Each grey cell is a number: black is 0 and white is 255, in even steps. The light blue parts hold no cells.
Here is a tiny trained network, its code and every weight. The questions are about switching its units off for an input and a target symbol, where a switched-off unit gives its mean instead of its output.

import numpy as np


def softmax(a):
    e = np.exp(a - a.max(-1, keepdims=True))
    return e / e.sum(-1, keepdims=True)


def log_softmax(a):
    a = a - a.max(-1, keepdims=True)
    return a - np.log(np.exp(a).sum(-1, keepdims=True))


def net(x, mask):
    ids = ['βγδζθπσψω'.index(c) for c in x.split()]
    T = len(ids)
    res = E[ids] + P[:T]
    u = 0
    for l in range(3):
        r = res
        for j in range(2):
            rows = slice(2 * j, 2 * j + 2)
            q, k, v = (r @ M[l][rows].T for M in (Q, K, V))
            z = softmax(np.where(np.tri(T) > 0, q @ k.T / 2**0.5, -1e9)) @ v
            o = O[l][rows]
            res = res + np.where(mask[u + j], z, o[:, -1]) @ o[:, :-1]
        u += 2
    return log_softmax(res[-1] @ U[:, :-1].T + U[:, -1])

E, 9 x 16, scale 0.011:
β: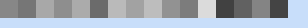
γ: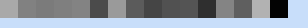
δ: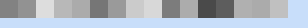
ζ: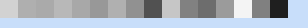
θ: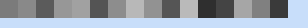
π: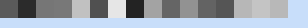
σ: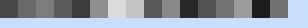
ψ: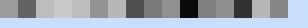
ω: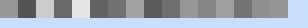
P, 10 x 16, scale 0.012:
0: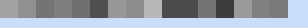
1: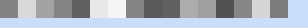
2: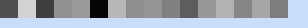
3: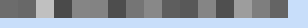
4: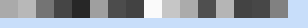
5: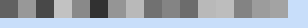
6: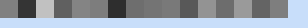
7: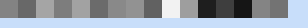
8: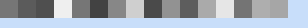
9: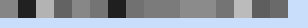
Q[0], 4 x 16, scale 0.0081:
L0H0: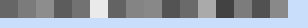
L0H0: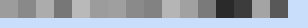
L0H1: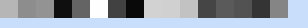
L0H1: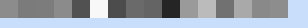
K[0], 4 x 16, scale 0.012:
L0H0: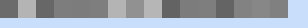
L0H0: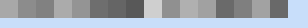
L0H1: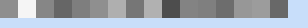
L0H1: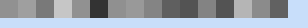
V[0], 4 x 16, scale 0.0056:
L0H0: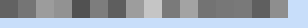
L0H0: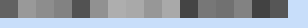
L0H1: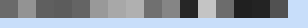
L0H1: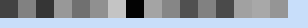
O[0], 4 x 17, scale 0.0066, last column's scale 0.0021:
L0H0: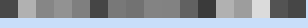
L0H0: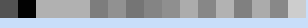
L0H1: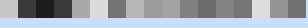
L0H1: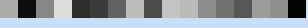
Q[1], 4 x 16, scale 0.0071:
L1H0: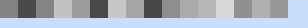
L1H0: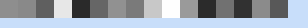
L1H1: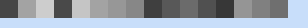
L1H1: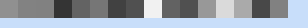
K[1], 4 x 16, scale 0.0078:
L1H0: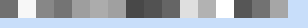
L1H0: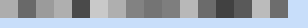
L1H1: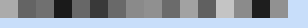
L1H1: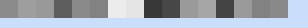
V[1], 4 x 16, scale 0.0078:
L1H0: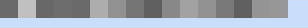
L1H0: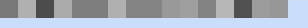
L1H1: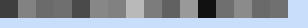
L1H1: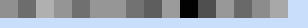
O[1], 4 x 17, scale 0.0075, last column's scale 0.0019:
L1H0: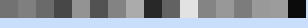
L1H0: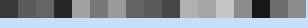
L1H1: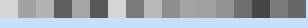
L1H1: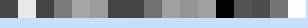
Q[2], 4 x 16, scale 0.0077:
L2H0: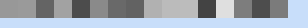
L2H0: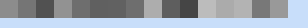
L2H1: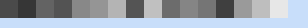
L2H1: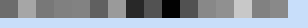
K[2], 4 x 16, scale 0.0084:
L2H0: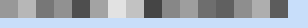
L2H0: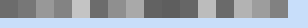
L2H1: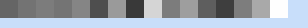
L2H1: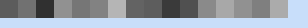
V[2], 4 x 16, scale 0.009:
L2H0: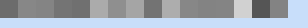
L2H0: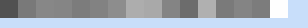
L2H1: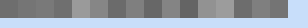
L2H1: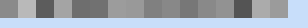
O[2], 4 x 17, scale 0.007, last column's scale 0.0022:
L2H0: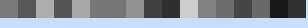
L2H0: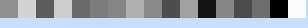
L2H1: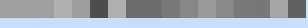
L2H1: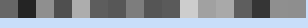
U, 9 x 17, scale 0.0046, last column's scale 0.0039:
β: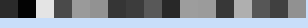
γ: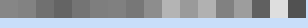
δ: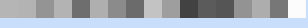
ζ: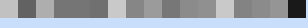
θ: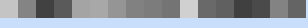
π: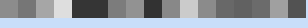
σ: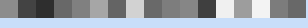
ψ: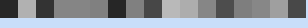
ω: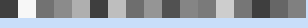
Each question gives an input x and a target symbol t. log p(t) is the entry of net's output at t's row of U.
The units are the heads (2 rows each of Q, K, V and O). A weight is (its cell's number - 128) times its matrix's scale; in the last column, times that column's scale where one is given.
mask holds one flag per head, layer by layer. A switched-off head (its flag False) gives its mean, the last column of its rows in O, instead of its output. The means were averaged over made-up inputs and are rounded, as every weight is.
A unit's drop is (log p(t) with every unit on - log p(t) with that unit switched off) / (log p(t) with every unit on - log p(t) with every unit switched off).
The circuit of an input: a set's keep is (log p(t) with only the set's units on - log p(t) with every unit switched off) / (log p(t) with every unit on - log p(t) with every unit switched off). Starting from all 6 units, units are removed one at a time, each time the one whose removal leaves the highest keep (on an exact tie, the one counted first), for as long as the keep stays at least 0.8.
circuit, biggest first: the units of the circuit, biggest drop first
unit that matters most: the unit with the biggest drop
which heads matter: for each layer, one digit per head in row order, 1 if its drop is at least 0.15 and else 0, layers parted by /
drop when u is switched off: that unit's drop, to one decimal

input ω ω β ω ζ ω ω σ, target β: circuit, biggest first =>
L2H0
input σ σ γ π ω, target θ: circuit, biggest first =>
L0H1; L1H1; L2H0
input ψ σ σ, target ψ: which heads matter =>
01 / 01 / 00
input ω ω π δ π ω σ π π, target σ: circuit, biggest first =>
L0H1; L1H0; L0H0
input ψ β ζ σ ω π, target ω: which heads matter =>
01 / 10 / 10
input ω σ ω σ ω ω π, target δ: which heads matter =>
00 / 00 / 01
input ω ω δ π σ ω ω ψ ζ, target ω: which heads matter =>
01 / 00 / 00
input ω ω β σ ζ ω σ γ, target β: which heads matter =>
00 / 00 / 10
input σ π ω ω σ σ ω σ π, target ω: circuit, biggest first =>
L0H1; L1H0
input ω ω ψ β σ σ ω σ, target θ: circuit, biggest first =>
L1H1; L0H1
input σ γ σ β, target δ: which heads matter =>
01 / 10 / 01
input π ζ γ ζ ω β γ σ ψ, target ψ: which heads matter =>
00 / 01 / 00
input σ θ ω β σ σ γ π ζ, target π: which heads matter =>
01 / 00 / 00
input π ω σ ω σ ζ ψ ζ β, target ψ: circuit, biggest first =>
L1H1
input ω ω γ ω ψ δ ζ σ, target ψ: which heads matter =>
00 / 01 / 00
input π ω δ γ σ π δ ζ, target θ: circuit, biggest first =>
L1H1; L0H1; L2H0
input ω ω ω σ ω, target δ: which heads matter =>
00 / 10 / 00
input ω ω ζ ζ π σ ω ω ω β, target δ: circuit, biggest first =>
L1H0; L2H1
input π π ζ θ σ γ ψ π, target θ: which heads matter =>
01 / 01 / 00
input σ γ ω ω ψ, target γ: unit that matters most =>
L2H0
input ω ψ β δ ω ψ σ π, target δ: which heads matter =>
01 / 10 / 00
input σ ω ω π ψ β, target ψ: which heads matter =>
01 / 01 / 00
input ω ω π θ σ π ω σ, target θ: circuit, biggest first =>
L1H1; L0H1; L2H0
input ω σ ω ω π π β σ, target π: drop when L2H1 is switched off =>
0.0
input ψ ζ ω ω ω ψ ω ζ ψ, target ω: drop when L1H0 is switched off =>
0.1
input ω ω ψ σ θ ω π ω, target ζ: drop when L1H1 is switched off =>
1.0
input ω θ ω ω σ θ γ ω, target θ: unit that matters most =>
L1H1
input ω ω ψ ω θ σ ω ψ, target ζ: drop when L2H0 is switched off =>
0.1
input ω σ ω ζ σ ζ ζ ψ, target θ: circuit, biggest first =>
L0H1; L1H1; L2H0
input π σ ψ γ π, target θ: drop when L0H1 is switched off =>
0.3
